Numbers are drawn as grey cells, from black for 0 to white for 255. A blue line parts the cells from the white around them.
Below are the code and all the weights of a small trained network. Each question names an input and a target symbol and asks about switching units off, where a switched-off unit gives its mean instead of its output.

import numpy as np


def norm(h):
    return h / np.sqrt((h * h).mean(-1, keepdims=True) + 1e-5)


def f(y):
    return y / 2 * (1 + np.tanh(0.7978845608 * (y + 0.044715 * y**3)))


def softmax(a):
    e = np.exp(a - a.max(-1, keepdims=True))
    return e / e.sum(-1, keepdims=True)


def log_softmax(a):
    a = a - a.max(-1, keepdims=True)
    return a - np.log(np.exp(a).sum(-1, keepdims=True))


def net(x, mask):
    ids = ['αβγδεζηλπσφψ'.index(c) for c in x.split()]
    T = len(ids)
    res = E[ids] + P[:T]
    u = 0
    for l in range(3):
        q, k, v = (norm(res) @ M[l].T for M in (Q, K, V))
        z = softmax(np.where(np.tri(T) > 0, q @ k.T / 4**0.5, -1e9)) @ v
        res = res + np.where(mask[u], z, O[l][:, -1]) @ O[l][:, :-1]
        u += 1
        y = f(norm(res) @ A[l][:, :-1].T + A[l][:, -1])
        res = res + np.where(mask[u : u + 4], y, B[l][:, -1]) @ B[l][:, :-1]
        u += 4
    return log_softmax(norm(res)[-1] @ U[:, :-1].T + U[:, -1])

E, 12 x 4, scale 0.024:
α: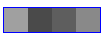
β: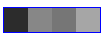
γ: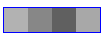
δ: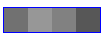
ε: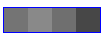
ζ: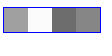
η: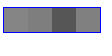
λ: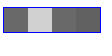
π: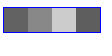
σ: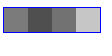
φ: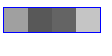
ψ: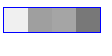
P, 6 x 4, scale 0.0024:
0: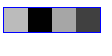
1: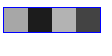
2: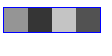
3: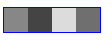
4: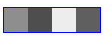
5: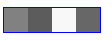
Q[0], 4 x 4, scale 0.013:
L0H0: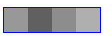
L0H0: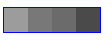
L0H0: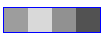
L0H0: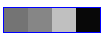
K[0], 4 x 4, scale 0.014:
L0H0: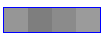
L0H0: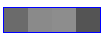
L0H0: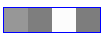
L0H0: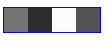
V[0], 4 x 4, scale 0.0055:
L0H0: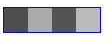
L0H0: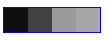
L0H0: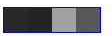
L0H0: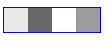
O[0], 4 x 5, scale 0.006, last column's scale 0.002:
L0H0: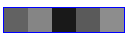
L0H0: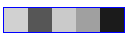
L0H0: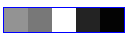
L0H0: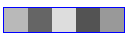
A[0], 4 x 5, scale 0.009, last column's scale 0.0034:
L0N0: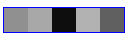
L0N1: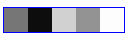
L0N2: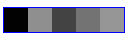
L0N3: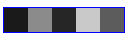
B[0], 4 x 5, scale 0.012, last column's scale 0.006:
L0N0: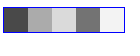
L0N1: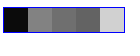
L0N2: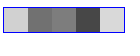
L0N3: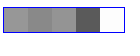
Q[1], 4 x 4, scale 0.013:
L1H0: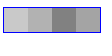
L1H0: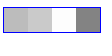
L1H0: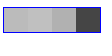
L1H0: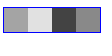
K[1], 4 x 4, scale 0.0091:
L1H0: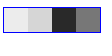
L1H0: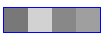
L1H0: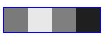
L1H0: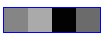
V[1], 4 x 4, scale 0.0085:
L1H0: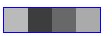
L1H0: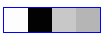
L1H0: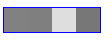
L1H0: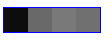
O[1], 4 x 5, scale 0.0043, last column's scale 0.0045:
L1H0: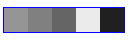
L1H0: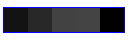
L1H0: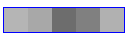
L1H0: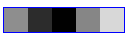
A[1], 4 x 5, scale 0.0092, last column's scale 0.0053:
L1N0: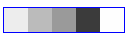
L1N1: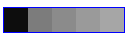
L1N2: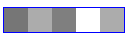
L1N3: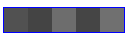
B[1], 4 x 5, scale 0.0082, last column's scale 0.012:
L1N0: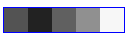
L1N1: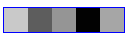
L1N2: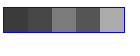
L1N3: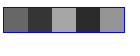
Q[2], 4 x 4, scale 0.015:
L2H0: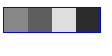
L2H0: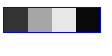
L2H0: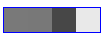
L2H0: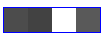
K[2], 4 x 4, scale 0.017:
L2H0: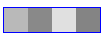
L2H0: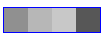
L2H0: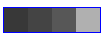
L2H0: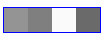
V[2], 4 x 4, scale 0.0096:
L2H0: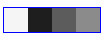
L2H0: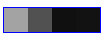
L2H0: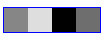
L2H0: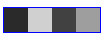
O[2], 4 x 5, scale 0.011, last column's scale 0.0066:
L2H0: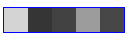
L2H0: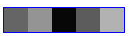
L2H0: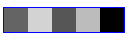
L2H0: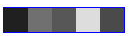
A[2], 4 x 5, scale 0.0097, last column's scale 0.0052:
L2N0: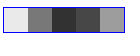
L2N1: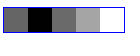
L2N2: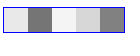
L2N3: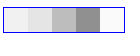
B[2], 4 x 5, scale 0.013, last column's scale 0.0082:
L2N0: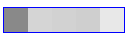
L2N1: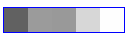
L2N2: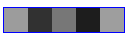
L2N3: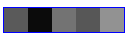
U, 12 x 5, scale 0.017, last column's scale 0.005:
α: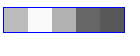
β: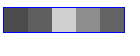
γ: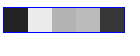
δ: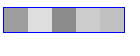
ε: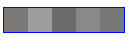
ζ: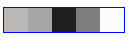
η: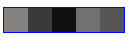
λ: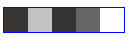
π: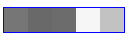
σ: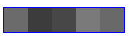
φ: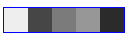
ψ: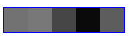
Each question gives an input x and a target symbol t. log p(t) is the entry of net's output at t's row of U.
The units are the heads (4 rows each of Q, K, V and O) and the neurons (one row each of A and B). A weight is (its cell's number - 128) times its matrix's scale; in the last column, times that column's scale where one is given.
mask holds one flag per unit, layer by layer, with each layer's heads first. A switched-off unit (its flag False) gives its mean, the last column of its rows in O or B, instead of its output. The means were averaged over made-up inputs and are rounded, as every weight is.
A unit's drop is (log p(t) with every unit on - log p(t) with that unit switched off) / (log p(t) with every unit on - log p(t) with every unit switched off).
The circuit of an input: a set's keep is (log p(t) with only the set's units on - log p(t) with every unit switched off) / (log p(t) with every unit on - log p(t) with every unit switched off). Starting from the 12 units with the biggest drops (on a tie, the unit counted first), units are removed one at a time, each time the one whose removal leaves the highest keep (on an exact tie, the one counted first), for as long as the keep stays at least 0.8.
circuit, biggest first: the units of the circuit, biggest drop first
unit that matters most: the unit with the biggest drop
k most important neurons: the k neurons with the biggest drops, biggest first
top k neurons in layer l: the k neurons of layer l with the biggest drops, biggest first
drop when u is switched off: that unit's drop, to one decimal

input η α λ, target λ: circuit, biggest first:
L2H0, L2N0
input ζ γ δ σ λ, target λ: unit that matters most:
L1N1
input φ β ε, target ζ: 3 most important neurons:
L0N0, L0N1, L2N0
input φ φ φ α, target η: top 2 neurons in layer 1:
L1N3, L1N1
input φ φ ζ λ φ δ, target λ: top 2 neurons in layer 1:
L1N0, L1N2
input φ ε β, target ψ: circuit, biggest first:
L2H0, L1N1
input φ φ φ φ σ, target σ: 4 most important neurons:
L0N1, L1N1, L0N0, L1N3
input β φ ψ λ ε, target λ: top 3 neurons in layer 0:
L0N0, L0N2, L0N3
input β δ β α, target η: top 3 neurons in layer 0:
L0N0, L0N1, L0N2
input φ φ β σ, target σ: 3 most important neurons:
L0N1, L0N0, L1N1
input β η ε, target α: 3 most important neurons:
L2N0, L0N1, L1N2
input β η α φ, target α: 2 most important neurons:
L1N0, L0N0
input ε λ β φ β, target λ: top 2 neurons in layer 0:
L0N2, L0N0
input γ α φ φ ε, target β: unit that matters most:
L1H0
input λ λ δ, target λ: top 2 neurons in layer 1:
L1N0, L1N1
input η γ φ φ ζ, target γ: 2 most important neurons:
L0N0, L1N0
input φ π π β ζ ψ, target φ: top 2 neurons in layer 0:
L0N3, L0N0
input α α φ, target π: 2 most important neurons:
L2N0, L2N1
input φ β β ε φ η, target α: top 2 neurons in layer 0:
L0N2, L0N1
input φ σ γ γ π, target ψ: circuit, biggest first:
L2N0
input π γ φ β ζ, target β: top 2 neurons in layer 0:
L0N2, L0N3
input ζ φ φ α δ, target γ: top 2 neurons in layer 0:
L0N0, L0N3
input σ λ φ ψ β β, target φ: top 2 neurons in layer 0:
L0N0, L0N2
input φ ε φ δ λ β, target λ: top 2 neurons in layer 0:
L0N0, L0N2
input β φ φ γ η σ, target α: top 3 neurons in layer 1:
L1N0, L1N2, L1N1
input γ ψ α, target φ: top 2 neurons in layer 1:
L1N2, L1N0
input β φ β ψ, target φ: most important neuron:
L0N0
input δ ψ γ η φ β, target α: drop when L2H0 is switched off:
0.6
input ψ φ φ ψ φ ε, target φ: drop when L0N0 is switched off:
0.2
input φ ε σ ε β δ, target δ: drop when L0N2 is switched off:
0.1
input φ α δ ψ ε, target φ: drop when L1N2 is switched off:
0.0
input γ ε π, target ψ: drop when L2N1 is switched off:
0.2
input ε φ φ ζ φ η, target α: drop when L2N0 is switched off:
0.5
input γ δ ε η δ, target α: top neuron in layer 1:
L1N2
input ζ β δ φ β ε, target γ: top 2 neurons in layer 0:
L0N0, L0N2
